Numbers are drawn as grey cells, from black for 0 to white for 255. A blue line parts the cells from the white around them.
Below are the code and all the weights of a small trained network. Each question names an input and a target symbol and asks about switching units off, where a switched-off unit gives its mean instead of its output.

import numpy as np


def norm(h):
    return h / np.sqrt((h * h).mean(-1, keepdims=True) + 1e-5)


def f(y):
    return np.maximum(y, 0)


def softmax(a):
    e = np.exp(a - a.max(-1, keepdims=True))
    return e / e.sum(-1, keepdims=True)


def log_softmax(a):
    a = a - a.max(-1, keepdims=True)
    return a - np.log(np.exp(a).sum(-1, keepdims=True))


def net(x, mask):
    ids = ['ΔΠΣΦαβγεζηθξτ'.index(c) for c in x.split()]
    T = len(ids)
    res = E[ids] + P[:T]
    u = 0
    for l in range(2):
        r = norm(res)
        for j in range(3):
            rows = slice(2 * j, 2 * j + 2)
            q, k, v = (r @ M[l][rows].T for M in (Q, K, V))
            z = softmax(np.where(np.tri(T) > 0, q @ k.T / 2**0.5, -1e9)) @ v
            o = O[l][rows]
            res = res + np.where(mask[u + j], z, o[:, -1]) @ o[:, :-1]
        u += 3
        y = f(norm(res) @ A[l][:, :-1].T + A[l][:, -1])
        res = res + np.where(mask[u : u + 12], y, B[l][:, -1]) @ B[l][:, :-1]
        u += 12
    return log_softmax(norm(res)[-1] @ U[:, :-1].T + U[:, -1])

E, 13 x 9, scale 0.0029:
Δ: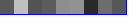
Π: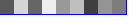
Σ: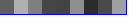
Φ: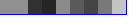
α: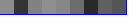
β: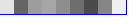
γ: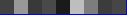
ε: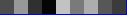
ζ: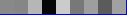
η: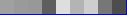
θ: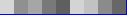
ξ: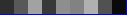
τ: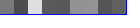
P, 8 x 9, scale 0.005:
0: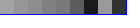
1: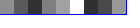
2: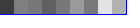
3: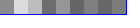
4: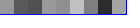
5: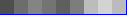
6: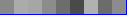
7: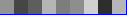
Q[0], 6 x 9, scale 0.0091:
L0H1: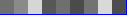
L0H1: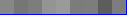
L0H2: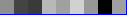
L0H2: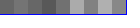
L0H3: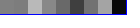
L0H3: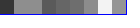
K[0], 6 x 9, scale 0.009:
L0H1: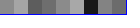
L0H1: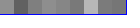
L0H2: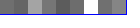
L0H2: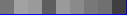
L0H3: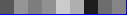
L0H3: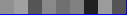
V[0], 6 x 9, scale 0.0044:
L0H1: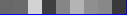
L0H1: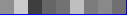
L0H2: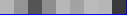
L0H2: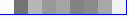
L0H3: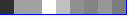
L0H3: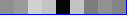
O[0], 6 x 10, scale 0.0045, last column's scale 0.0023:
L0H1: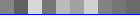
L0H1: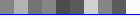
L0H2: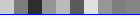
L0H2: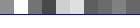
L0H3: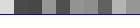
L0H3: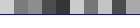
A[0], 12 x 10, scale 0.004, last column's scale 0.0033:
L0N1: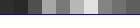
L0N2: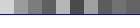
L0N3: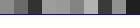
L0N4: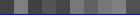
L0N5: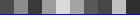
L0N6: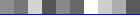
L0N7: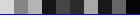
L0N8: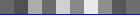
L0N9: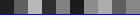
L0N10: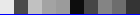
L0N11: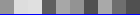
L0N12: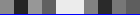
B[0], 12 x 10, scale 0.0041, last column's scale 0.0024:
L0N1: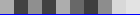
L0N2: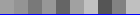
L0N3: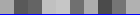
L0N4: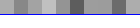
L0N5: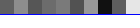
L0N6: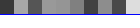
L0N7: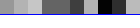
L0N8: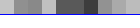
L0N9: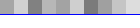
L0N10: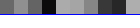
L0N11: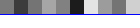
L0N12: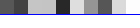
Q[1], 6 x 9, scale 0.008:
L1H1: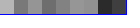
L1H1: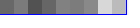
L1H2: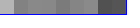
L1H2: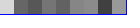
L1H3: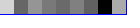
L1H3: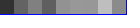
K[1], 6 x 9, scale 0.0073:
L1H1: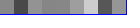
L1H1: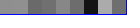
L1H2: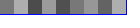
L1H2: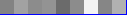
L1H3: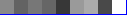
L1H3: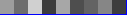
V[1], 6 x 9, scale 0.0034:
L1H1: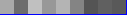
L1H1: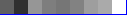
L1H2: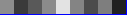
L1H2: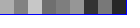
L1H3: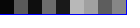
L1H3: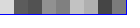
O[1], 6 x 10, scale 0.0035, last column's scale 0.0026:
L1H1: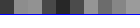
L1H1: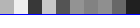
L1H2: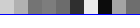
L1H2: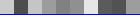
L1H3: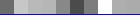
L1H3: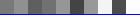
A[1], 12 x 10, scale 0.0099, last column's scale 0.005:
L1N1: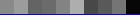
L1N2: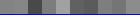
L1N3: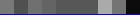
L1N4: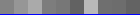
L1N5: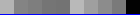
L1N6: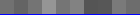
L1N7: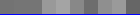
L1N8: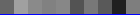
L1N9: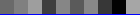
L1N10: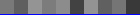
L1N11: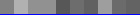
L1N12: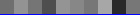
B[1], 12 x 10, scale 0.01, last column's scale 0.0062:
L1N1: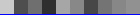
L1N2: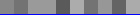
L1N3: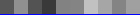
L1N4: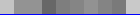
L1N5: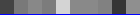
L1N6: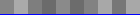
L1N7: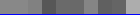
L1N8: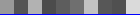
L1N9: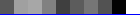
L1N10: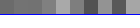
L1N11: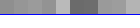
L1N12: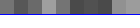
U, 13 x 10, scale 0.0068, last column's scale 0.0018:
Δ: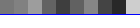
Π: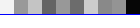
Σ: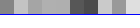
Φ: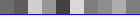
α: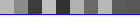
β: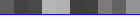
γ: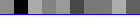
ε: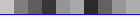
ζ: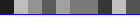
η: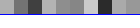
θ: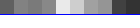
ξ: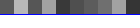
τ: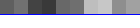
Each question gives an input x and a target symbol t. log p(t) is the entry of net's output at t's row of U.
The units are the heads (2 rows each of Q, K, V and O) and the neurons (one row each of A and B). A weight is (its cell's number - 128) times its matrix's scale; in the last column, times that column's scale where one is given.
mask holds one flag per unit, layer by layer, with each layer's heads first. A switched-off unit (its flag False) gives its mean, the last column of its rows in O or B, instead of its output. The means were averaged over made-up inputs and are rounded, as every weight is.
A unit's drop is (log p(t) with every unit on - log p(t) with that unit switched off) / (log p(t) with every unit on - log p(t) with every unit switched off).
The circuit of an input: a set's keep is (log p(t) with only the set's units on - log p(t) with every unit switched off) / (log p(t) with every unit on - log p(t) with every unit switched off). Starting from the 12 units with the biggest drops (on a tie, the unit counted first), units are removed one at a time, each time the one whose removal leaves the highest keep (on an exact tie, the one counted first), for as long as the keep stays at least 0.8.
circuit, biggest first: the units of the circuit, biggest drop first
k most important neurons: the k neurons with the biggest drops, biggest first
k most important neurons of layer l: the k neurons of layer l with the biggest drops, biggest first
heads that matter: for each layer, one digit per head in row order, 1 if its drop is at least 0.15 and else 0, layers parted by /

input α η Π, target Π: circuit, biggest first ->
(L1H2 L1N9)
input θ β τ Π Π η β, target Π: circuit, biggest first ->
(L1N9)
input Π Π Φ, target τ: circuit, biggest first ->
(L1N3 L1N9)
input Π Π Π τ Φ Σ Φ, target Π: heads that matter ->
101 / 101
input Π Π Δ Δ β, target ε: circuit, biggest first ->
(L0H2 L1N1)
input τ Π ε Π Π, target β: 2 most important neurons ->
(L1N9 L1N8)
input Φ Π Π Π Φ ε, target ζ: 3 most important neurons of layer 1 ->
(L1N9 L1N8 L1N4)
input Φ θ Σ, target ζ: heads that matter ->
001 / 001
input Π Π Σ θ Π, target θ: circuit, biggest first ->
(L0H3 L1N5 L1N9)
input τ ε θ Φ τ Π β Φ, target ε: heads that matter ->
110 / 000
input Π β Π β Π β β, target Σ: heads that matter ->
110 / 010
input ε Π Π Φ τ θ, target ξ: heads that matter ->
011 / 001
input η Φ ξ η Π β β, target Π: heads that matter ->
010 / 000
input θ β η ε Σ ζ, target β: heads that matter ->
001 / 001
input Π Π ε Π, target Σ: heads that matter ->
001 / 010
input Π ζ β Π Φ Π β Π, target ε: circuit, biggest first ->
(L0H2 L1N1 L0H1)
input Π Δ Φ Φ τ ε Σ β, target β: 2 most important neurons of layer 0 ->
(L0N3 L0N5)
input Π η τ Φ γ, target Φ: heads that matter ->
100 / 000
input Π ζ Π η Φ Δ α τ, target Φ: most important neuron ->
(L0N12)
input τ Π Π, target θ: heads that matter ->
000 / 011
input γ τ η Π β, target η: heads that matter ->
000 / 000
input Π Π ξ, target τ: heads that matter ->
001 / 000
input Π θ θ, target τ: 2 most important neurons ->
(L1N3 L1N9)
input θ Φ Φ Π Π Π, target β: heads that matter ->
001 / 001
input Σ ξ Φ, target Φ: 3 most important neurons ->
(L0N9 L1N9 L1N8)
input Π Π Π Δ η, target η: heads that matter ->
001 / 000
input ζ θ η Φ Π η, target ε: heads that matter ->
000 / 001
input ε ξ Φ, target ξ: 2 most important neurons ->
(L0N9 L1N8)
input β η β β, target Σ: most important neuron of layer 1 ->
(L1N11)
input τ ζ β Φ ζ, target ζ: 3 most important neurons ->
(L0N12 L1N9 L1N8)
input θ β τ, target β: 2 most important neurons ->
(L1N12 L0N9)
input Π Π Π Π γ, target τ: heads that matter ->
010 / 000
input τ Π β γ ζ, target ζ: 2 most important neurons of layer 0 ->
(L0N12 L0N5)
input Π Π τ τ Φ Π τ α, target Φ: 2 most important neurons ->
(L0N12 L1N9)
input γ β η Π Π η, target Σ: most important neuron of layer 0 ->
(L0N6)
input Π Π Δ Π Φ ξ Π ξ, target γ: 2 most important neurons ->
(L1N9 L0N1)
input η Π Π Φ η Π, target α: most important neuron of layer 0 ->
(L0N2)
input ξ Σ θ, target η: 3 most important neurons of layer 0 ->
(L0N10 L0N9 L0N6)
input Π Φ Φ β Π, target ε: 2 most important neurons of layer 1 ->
(L1N1 L1N9)
